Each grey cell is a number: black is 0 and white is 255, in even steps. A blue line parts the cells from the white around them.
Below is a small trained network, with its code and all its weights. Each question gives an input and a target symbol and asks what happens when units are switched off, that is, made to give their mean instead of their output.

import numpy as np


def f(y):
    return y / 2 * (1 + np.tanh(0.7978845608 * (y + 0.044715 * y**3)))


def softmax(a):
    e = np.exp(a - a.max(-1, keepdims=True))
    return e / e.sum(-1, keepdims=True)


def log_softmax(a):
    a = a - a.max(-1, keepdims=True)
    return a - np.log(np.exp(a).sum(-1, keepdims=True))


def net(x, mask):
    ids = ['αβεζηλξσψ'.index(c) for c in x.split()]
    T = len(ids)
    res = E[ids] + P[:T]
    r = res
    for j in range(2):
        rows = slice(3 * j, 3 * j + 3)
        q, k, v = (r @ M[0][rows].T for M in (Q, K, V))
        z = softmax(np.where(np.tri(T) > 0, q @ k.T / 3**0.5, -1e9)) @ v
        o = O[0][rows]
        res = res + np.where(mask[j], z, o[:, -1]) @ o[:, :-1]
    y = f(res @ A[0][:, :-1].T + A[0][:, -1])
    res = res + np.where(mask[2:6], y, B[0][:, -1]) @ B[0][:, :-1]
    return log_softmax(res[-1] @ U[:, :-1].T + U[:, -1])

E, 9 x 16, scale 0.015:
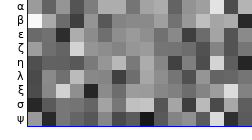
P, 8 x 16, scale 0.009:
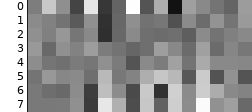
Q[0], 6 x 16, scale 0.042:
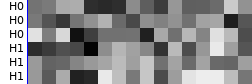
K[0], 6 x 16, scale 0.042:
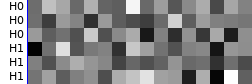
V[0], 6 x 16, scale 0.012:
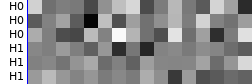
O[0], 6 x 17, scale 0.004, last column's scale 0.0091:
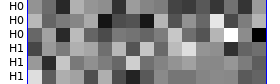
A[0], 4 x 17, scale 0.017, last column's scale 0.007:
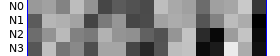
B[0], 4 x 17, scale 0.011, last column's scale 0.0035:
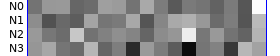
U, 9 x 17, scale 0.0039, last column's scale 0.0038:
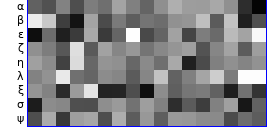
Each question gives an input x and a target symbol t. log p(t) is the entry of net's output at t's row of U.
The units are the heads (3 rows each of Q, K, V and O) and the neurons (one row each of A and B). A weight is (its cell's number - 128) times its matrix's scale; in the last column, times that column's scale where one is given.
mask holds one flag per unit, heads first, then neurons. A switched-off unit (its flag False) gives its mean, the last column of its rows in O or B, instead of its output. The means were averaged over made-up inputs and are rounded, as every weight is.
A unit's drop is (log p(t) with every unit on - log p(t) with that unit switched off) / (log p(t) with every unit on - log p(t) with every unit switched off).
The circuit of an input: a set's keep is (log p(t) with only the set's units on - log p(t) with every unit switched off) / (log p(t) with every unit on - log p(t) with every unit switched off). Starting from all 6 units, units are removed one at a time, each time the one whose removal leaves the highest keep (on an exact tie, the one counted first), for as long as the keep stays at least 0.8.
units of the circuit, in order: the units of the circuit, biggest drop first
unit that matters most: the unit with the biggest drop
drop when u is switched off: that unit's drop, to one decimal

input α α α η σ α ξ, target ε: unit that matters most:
N1
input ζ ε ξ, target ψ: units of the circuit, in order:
[H0 N3 N2 H1]
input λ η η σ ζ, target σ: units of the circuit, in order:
[N0 H0]
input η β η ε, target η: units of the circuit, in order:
[H1 H0]
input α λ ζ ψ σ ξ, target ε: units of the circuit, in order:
[H0 N1 H1]
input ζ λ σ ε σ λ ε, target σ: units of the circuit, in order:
[N0 H0]
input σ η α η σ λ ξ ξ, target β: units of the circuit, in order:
[N1 H0 N3]
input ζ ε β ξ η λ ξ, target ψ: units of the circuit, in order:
[N3 H0 N2 N1]
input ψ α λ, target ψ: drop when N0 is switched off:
0.0
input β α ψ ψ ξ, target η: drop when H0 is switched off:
1.2
